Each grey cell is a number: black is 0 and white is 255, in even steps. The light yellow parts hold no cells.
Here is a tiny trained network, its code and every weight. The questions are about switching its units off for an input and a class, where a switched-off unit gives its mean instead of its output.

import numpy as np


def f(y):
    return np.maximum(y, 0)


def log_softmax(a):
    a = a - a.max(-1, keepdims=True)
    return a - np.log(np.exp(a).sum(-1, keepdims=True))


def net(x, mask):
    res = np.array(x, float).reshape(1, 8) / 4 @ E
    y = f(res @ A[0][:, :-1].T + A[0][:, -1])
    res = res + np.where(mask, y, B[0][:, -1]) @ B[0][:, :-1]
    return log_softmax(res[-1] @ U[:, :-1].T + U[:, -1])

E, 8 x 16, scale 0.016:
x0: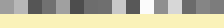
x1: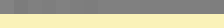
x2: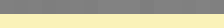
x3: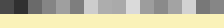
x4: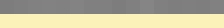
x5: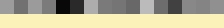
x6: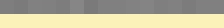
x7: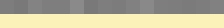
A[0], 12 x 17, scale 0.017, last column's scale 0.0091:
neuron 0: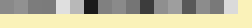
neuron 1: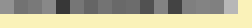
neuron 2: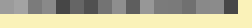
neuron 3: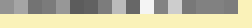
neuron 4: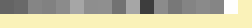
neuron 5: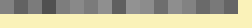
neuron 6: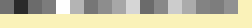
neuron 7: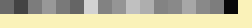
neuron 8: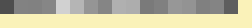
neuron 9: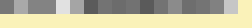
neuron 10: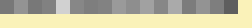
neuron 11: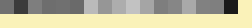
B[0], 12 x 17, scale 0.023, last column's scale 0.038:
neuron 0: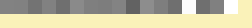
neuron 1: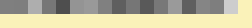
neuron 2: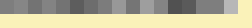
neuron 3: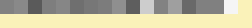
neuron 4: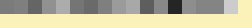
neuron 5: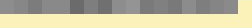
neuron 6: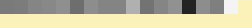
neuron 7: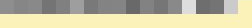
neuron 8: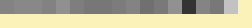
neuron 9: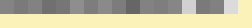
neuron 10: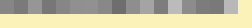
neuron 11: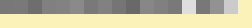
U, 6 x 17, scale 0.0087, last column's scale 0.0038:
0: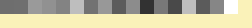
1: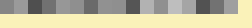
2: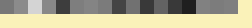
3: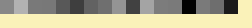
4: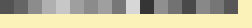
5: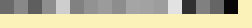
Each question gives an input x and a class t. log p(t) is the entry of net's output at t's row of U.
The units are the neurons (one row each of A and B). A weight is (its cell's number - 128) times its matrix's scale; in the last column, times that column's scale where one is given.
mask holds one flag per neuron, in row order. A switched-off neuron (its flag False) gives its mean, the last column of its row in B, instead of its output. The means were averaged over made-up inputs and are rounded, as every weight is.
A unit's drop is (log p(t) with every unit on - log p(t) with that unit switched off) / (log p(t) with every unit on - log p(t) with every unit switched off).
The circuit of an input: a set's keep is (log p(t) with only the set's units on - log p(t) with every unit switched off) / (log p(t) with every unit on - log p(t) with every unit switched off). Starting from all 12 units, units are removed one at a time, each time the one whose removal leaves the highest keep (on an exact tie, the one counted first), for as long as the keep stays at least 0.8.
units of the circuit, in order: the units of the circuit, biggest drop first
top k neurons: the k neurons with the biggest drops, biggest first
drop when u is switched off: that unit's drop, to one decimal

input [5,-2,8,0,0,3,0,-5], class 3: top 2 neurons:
[neuron 0; neuron 9]
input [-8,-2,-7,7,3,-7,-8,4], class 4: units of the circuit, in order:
[neuron 6]
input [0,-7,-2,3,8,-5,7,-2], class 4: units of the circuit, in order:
[neuron 6; neuron 3]
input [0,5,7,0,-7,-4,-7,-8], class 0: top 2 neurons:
[neuron 3; neuron 0]
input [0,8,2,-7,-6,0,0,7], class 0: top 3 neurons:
[neuron 3; neuron 6; neuron 0]
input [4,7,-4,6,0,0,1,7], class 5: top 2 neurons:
[neuron 6; neuron 0]
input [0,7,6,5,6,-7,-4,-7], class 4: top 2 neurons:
[neuron 6; neuron 3]
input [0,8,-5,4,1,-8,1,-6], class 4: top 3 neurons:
[neuron 6; neuron 3; neuron 4]
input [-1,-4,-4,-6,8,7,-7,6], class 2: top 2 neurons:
[neuron 1; neuron 3]
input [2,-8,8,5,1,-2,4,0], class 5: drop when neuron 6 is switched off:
0.2
